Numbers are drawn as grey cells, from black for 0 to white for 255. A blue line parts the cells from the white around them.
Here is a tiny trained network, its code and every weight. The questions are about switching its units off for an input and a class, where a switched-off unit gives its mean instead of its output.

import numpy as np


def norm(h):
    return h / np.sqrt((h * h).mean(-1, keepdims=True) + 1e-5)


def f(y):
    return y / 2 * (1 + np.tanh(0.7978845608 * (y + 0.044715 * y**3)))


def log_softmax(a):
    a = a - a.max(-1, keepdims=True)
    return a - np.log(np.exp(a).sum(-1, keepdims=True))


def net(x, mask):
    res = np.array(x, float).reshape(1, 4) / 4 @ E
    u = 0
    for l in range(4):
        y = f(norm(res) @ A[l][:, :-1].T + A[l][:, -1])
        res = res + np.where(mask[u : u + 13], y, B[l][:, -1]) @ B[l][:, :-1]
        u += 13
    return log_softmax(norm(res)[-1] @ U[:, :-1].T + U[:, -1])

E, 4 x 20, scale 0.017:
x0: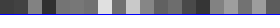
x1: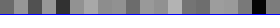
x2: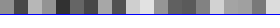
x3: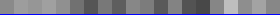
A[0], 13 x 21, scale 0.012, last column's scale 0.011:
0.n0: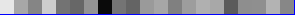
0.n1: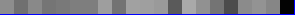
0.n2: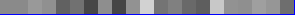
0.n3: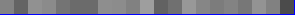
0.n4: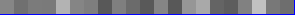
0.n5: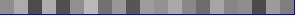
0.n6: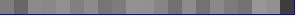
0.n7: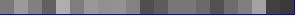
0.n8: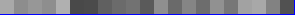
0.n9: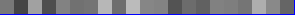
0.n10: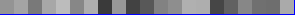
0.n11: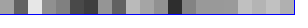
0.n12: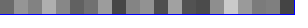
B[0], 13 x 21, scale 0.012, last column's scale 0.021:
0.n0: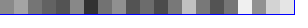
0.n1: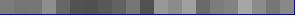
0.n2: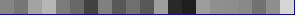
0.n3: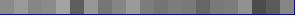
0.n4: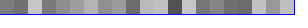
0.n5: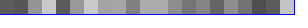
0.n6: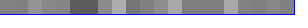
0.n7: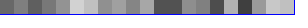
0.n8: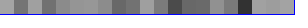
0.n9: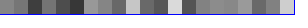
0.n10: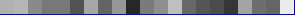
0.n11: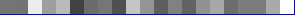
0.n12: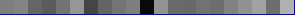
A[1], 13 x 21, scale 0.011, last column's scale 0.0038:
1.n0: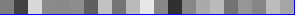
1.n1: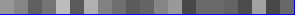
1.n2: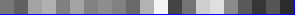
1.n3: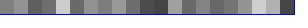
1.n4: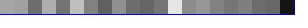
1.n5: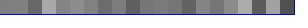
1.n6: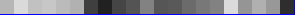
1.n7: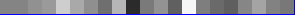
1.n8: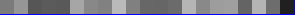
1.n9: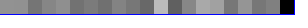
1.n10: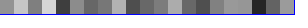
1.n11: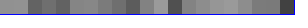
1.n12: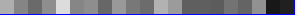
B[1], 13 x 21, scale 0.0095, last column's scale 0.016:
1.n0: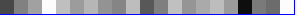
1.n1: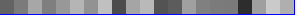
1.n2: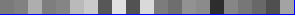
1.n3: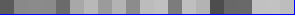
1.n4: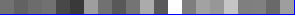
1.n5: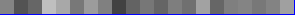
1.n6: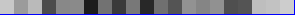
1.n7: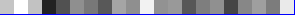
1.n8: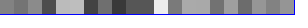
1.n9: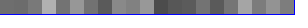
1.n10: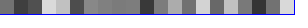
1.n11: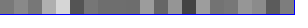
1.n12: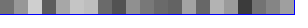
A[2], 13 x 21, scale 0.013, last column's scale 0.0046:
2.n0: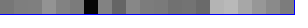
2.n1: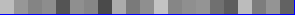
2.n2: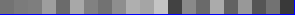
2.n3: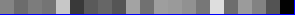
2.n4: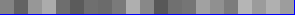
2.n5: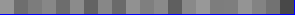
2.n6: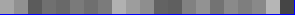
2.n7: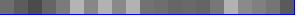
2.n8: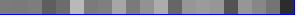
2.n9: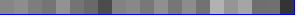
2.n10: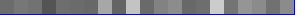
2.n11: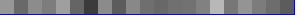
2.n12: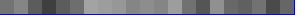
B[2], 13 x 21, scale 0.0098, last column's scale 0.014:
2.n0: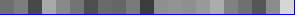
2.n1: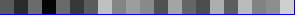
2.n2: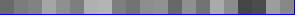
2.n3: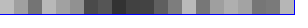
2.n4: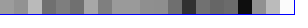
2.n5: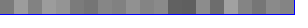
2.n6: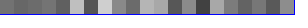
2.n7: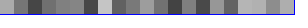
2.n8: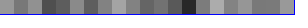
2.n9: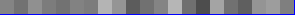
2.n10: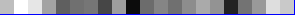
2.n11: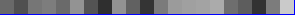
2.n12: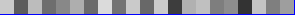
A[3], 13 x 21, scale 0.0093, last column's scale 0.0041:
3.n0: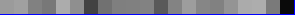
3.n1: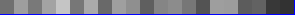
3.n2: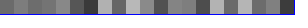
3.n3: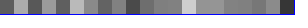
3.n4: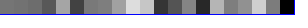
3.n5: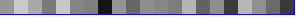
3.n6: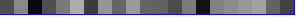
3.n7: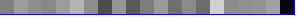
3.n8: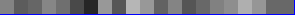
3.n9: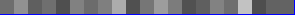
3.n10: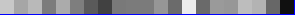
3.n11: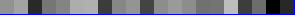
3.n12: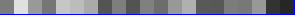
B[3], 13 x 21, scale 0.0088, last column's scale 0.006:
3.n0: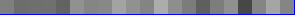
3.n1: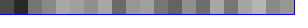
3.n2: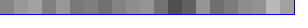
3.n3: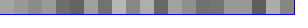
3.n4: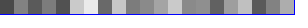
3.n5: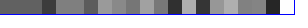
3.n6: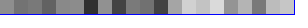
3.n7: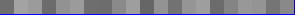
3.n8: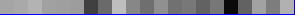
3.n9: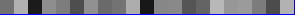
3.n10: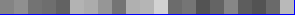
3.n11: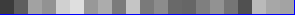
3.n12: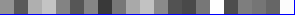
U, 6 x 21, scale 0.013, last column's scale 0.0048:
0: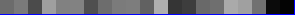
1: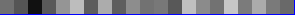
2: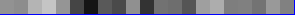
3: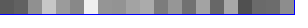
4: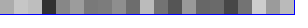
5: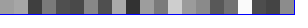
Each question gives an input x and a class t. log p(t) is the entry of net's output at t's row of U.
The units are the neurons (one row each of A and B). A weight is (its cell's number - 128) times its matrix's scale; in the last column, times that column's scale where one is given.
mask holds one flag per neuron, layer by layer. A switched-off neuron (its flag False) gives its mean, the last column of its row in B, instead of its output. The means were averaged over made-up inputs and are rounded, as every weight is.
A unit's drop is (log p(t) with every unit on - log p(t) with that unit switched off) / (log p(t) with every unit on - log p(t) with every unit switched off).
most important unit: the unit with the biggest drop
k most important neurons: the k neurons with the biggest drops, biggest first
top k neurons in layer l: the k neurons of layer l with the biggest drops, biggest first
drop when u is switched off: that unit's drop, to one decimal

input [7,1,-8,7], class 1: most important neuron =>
[0.n10]
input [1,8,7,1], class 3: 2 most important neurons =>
[1.n2 0.n5]
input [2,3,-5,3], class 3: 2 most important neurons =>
[0.n4 0.n0]
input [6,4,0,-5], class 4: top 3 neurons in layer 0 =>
[0.n11 0.n10 0.n2]
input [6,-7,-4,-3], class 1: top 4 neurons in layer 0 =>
[0.n9 0.n10 0.n11 0.n0]
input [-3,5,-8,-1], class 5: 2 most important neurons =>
[0.n10 1.n0]
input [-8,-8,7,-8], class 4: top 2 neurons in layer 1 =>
[1.n10 1.n7]
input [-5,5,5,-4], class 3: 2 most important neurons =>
[0.n5 0.n10]
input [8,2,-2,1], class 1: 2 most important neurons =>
[0.n11 1.n7]
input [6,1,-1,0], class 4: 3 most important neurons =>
[2.n10 0.n9 1.n10]
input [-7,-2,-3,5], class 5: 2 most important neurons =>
[0.n10 0.n0]
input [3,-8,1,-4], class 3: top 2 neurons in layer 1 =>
[1.n0 1.n6]
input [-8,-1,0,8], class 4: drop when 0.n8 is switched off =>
0.1
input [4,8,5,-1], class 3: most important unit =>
1.n2
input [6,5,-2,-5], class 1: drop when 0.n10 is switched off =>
0.3
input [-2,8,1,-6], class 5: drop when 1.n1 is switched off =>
0.1
